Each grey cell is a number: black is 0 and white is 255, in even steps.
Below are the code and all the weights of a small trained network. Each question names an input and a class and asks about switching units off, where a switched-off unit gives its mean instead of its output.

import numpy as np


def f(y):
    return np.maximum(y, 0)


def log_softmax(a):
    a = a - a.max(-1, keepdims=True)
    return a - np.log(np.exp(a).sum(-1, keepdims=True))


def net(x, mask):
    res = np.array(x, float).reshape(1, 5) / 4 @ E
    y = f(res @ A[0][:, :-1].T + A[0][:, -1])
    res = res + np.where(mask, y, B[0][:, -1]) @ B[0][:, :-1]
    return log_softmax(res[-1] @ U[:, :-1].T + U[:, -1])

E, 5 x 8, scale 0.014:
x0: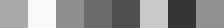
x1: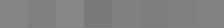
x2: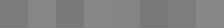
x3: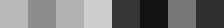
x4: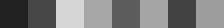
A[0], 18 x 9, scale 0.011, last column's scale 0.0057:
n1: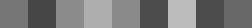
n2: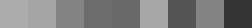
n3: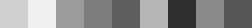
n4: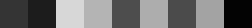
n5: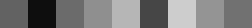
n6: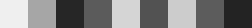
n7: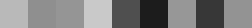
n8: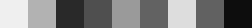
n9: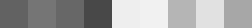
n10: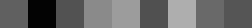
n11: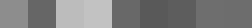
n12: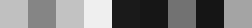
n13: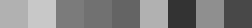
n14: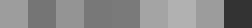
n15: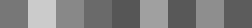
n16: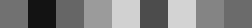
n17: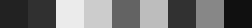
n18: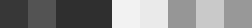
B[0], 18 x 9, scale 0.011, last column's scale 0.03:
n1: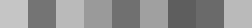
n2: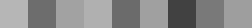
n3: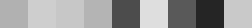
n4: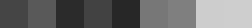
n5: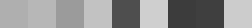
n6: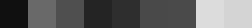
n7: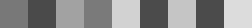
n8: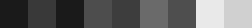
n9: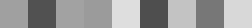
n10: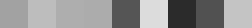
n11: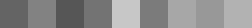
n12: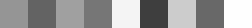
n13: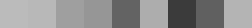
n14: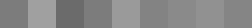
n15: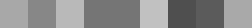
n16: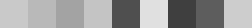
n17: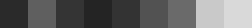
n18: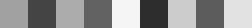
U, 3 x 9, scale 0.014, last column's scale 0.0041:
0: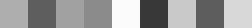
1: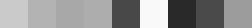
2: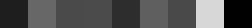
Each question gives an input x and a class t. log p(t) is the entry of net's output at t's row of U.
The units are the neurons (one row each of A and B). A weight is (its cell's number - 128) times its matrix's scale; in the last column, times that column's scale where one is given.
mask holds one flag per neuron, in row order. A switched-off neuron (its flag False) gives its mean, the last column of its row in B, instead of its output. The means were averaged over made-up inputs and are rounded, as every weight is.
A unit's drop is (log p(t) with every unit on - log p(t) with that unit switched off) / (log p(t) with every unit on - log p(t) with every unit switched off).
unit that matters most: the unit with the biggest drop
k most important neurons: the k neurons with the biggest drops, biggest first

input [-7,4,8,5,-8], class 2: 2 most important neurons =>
[n6, n8]
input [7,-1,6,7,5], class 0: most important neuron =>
[n12]
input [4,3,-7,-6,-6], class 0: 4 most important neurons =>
[n18, n9, n17, n4]
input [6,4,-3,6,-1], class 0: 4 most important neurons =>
[n12, n7, n16, n5]
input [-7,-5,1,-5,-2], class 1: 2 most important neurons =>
[n16, n5]
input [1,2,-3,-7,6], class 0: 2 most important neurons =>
[n18, n9]
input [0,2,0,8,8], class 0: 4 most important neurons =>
[n12, n7, n6, n8]
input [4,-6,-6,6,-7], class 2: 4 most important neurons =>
[n8, n6, n18, n9]
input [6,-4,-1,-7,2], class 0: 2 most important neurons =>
[n18, n9]
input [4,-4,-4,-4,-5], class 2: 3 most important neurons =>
[n12, n8, n6]
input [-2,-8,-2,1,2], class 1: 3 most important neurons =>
[n6, n8, n18]
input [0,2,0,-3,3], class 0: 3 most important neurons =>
[n6, n8, n18]
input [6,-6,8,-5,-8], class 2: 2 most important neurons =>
[n8, n6]
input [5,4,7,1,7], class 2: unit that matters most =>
n17
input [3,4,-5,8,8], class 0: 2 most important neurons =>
[n12, n6]
